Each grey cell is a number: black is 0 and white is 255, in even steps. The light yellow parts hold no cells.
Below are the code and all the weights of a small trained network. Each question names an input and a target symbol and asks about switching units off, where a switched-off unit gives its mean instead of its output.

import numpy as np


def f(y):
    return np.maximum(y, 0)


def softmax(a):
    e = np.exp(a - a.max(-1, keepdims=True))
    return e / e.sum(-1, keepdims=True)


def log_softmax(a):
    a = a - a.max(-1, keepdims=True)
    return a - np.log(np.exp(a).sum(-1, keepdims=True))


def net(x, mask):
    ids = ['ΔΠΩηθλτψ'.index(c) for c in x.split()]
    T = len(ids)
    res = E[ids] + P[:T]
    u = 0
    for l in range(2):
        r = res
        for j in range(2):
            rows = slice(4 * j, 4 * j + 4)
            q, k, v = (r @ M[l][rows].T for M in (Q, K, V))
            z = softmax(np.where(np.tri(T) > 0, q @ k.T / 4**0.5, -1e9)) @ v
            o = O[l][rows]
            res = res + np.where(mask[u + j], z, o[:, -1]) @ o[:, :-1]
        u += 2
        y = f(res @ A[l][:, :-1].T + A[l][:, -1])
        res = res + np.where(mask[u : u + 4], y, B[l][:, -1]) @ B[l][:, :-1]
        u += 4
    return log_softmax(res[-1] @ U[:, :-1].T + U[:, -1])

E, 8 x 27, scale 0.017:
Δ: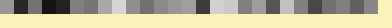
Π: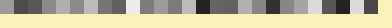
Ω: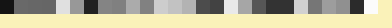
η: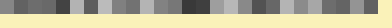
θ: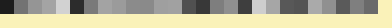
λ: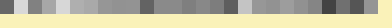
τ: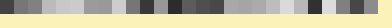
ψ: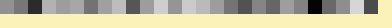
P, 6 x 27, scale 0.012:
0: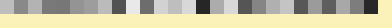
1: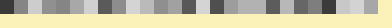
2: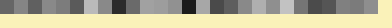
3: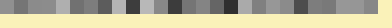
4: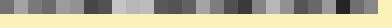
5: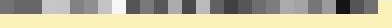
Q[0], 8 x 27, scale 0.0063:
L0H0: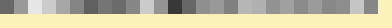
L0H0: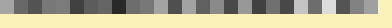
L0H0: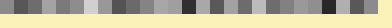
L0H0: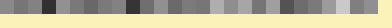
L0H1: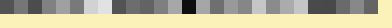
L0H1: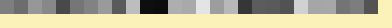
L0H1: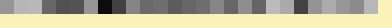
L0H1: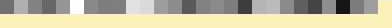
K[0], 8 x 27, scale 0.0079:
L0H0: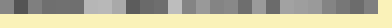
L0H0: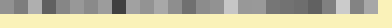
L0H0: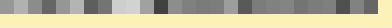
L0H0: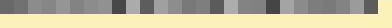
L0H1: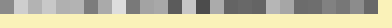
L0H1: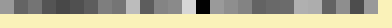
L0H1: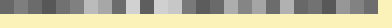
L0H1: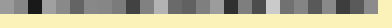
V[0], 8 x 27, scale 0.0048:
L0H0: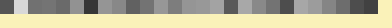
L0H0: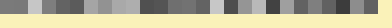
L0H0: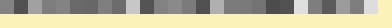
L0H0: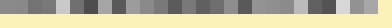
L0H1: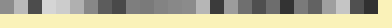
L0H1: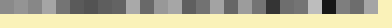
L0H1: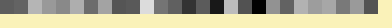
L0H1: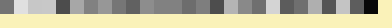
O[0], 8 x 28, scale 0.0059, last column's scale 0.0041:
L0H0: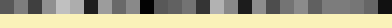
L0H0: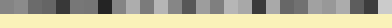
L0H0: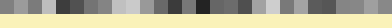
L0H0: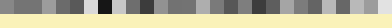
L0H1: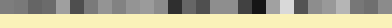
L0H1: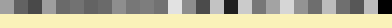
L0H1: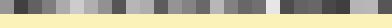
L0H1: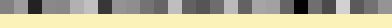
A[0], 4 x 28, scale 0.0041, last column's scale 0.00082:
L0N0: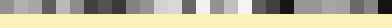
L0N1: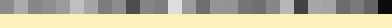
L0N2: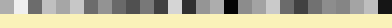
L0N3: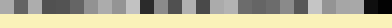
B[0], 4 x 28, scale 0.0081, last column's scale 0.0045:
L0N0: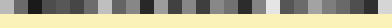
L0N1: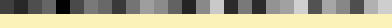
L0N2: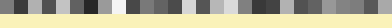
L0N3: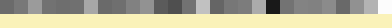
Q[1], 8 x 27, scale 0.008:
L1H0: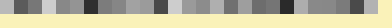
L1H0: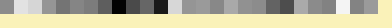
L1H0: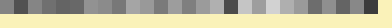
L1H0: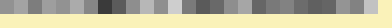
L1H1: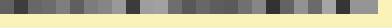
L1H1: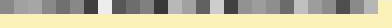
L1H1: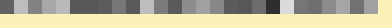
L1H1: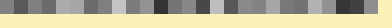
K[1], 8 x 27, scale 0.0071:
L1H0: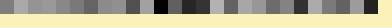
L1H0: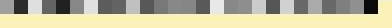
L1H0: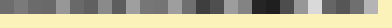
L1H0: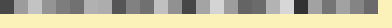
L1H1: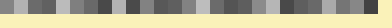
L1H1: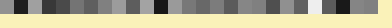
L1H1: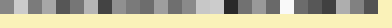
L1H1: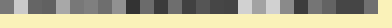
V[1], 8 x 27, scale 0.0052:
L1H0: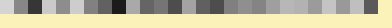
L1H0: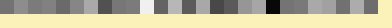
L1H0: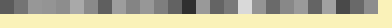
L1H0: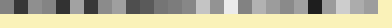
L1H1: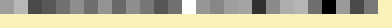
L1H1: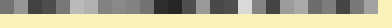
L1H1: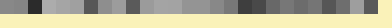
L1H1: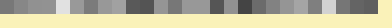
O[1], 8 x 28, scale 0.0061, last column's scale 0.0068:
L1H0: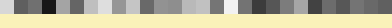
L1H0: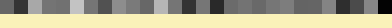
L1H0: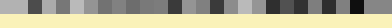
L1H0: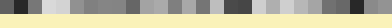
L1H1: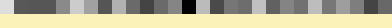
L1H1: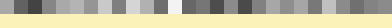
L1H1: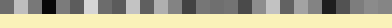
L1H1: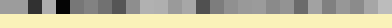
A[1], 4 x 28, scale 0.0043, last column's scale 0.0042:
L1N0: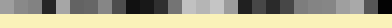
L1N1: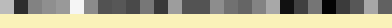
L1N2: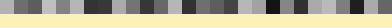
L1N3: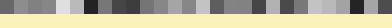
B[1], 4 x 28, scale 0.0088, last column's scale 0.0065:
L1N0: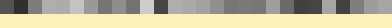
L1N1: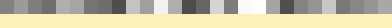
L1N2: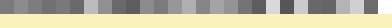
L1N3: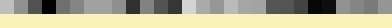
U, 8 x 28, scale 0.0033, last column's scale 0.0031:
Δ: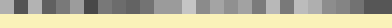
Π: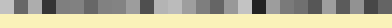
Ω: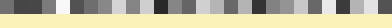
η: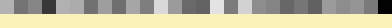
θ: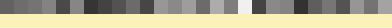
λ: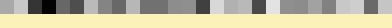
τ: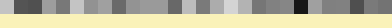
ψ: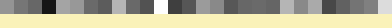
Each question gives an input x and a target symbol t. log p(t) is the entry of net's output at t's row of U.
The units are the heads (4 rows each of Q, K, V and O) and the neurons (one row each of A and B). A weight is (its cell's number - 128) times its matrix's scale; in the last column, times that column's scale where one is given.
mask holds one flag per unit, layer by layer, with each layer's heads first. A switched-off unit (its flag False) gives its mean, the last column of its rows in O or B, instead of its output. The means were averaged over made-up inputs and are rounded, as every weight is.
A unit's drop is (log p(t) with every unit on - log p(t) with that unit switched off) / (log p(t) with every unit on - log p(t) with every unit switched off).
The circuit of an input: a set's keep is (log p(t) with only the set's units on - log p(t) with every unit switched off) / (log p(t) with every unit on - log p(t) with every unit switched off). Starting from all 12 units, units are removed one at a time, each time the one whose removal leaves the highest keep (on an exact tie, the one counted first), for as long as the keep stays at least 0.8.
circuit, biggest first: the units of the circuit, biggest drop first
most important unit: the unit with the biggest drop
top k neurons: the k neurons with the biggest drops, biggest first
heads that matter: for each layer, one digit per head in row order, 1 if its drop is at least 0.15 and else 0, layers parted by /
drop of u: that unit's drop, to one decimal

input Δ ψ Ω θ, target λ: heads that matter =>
00 / 10
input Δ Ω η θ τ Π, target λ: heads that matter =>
01 / 11
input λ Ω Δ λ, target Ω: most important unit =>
L0N0
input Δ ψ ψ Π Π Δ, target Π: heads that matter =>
01 / 10
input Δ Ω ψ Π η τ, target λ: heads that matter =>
01 / 11
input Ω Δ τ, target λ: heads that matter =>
01 / 10
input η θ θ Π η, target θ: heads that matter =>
00 / 11
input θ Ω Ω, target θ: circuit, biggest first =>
(L0H0, L1H1)
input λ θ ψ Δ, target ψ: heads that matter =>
00 / 11
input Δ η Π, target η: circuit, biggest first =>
(L0H1, L1N1, L1H0)
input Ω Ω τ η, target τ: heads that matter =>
11 / 11
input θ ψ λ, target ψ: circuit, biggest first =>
(L1H0, L1H1)
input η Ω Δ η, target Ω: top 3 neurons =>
(L0N0, L0N2, L1N0)
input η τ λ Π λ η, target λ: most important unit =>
L1N2
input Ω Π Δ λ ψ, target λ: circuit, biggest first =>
(L1H1, L1H0)
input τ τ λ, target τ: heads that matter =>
00 / 11
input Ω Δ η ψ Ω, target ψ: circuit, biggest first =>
(L1H1, L1H0)
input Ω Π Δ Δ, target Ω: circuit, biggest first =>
(L0H1, L1H1)
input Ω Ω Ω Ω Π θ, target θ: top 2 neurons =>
(L0N0, L1N2)
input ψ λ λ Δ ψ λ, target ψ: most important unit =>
L0H1
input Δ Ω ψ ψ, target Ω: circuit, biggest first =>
(L0N0, L1N0, L1H0)
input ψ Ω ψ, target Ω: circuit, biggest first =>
(L0N0, L1H0, L1N0, L0H0)
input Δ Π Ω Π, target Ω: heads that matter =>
01 / 01
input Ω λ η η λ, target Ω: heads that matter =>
01 / 10
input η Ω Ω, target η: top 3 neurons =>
(L1N1, L0N3, L0N0)
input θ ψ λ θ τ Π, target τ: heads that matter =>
00 / 11
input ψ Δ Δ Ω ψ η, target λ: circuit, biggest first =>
(L0N0, L1H0)
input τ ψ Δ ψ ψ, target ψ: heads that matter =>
00 / 11
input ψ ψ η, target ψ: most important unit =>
L1H0
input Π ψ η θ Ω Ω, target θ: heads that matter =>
10 / 11
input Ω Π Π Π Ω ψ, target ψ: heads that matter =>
10 / 01
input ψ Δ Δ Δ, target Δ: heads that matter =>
01 / 10
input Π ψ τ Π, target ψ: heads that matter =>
01 / 01
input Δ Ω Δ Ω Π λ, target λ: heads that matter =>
00 / 11
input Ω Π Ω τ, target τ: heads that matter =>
11 / 11
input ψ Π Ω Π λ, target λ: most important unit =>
L1H1
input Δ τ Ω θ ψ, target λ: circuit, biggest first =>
(L1H1, L0N0, L1H0)
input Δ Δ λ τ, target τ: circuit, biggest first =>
(L1H0, L1H1)
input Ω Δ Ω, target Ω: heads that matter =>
11 / 01
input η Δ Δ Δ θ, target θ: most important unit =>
L1H1
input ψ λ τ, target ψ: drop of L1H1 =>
0.2
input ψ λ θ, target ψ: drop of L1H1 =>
0.1
